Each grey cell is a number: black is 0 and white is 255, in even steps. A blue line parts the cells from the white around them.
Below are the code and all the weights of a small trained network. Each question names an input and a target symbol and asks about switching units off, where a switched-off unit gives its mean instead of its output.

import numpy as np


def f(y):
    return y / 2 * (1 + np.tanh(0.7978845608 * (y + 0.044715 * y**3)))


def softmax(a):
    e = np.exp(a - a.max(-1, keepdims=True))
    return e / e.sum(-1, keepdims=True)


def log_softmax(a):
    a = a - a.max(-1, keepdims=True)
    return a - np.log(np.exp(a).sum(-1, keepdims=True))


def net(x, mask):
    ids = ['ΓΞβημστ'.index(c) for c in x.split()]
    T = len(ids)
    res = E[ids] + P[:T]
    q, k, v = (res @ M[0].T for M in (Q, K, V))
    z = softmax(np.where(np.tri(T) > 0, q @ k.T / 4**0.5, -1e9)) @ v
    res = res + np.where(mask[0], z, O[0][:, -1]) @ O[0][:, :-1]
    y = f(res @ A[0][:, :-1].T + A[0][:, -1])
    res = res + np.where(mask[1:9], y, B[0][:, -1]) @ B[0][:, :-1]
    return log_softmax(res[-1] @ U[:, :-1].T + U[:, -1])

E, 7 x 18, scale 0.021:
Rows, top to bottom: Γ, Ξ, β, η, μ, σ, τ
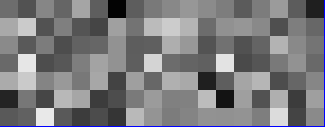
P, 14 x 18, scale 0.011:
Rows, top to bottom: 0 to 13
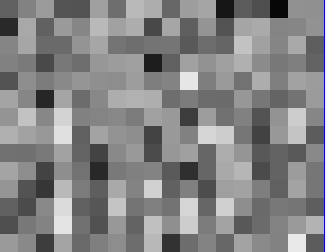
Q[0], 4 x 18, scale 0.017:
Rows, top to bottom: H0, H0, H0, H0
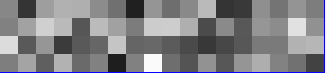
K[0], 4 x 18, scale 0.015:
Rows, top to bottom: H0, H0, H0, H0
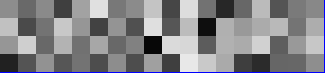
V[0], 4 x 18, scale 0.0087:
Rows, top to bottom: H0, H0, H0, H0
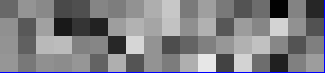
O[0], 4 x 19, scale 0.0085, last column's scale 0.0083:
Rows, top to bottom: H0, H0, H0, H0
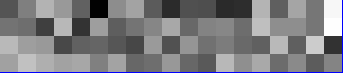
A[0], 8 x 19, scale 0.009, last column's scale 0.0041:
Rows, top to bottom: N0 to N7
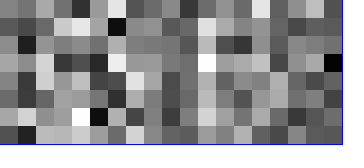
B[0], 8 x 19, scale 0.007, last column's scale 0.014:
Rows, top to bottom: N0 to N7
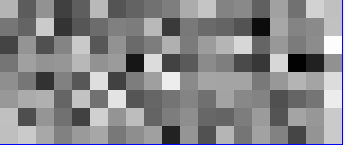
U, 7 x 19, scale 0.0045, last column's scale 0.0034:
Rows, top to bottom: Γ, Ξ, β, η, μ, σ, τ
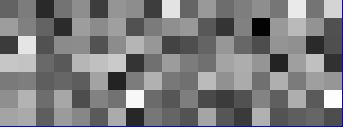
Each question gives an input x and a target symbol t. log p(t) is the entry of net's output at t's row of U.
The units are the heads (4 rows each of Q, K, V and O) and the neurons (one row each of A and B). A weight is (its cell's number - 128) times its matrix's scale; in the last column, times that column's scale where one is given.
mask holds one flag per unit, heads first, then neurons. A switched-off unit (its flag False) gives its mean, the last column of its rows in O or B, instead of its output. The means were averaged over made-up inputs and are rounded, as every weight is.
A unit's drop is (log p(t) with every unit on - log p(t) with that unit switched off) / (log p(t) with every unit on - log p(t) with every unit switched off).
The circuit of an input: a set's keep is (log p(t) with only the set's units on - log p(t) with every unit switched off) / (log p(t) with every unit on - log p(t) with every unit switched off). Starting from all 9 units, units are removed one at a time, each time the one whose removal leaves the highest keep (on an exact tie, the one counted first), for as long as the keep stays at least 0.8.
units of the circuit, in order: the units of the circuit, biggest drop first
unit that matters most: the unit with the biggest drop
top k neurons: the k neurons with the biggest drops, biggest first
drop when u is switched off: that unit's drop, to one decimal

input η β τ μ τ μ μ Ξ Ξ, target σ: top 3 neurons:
(N6, N5, N2)
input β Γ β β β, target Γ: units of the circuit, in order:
(H0, N7)
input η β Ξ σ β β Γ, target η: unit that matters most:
N7
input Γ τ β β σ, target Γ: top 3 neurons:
(N4, N7, N2)
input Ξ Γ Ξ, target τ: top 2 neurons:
(N3, N4)
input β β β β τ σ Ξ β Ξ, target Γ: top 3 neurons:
(N7, N1, N6)
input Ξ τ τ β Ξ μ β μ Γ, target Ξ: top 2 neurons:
(N5, N1)
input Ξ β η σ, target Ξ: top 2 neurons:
(N1, N4)
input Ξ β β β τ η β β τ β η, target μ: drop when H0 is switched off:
0.9
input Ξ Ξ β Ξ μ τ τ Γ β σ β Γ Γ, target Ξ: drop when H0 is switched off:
0.2
